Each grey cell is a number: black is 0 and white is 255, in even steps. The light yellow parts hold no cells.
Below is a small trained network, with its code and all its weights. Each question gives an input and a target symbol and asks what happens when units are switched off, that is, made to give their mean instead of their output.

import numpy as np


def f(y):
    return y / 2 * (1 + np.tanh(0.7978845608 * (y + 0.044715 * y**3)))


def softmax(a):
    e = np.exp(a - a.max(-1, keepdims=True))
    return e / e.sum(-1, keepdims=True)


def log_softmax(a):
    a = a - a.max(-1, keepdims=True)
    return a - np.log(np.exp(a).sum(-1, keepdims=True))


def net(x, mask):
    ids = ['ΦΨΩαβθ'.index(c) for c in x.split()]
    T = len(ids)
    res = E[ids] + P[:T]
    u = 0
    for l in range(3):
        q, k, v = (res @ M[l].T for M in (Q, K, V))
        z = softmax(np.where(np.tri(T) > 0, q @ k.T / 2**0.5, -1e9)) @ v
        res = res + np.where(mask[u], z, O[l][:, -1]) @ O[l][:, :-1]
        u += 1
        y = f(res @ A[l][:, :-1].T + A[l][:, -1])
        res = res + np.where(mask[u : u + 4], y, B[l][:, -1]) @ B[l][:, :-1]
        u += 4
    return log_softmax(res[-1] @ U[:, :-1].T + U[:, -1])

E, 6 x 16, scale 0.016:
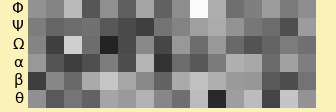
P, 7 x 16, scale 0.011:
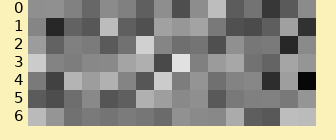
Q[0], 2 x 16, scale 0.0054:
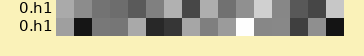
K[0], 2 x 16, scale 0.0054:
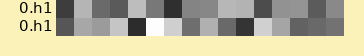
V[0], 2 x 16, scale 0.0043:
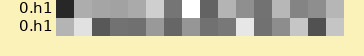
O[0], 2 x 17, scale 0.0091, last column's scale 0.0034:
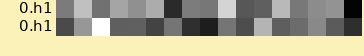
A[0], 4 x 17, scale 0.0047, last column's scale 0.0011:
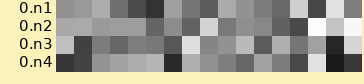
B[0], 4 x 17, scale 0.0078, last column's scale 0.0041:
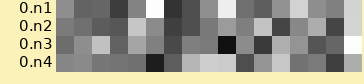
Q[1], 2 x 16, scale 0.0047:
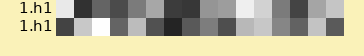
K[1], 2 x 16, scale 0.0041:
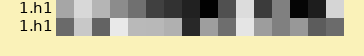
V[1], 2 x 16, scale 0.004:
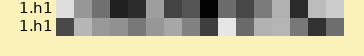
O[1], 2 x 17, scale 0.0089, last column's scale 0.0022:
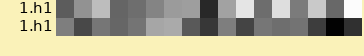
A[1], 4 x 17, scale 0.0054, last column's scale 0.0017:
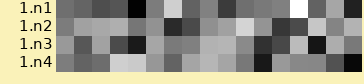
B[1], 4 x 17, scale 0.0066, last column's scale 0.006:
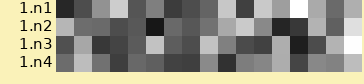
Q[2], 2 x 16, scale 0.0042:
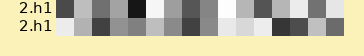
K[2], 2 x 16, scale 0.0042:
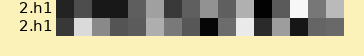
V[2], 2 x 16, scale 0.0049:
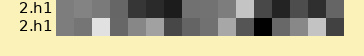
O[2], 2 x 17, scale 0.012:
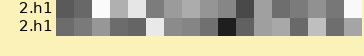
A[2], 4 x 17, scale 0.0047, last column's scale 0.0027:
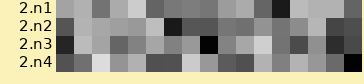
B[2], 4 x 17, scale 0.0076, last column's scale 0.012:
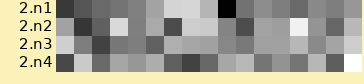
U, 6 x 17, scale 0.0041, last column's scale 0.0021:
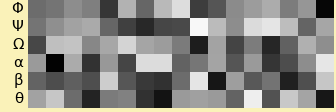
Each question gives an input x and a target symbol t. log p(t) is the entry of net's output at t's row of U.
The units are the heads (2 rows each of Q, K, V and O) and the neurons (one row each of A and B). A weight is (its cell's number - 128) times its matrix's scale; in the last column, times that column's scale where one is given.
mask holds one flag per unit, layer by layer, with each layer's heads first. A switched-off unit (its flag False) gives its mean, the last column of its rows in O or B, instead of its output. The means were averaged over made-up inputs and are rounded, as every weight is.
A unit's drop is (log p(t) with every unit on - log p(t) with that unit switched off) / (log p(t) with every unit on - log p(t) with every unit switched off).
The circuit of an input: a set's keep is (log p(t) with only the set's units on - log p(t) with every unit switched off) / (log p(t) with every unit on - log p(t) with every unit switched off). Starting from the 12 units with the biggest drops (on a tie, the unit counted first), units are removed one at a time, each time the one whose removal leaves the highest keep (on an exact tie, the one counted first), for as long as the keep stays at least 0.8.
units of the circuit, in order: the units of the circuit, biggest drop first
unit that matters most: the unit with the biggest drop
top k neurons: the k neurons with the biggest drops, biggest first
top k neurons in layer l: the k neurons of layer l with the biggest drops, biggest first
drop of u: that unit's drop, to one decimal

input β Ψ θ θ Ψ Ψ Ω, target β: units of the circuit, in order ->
1.h1, 0.n2
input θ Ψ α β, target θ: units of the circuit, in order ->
2.h1, 1.h1, 1.n2
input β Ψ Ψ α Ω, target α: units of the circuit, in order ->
2.h1, 0.h1, 2.n4, 0.n3
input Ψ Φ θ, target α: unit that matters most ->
2.n4
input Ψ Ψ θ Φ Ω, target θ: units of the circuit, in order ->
2.h1, 0.h1, 1.n4
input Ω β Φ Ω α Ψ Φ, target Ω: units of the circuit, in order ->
2.n1, 2.h1, 1.h1, 1.n2
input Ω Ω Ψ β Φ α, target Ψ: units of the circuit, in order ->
1.n1, 1.n3
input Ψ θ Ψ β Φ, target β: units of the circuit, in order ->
1.h1, 0.n3
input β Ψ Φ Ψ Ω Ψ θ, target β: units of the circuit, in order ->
0.n2, 1.h1
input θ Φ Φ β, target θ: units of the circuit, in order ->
2.h1, 1.n2
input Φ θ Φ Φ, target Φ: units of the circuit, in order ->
2.h1, 0.h1, 2.n2, 0.n1
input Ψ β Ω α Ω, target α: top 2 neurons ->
1.n3, 1.n4
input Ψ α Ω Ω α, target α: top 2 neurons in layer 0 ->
0.n1, 0.n4
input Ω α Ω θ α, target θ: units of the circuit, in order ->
2.h1
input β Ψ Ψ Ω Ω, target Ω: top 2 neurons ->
2.n4, 0.n3
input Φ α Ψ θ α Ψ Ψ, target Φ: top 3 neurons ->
2.n2, 0.n1, 2.n3
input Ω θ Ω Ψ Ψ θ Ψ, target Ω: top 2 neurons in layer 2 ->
2.n1, 2.n4
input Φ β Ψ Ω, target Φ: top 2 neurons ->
2.n2, 0.n1
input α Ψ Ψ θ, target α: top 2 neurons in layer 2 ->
2.n1, 2.n4
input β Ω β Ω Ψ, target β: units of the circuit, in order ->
1.h1
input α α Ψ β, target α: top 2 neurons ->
2.n1, 2.n4
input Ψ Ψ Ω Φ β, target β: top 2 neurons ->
0.n4, 0.n1
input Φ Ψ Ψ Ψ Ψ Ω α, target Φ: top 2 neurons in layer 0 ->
0.n3, 0.n1
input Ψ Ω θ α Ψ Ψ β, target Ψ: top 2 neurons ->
2.n4, 2.n2
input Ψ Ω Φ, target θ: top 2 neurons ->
1.n3, 0.n1
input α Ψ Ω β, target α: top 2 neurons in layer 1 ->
1.n2, 1.n3
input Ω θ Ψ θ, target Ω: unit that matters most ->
0.h1
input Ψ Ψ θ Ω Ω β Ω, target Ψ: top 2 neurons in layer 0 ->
0.n2, 0.n1
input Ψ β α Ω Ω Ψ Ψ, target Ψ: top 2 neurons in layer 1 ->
1.n3, 1.n2
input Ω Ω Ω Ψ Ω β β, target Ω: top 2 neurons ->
2.n1, 2.n4
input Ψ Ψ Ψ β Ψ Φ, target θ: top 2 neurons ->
0.n1, 1.n3
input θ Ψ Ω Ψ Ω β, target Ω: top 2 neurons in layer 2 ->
2.n2, 2.n3
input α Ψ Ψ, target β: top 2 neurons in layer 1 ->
1.n3, 1.n1
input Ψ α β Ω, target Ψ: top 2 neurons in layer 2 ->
2.n4, 2.n2
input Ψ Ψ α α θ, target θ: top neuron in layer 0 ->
0.n4
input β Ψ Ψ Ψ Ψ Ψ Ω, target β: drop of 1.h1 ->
0.4
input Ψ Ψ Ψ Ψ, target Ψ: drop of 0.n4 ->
0.0
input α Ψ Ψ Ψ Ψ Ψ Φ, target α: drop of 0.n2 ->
0.1
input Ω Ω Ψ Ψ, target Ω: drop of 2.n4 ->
0.2
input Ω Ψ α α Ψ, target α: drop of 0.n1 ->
0.1
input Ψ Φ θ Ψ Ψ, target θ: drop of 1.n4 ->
0.2
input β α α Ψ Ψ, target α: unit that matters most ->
0.h1
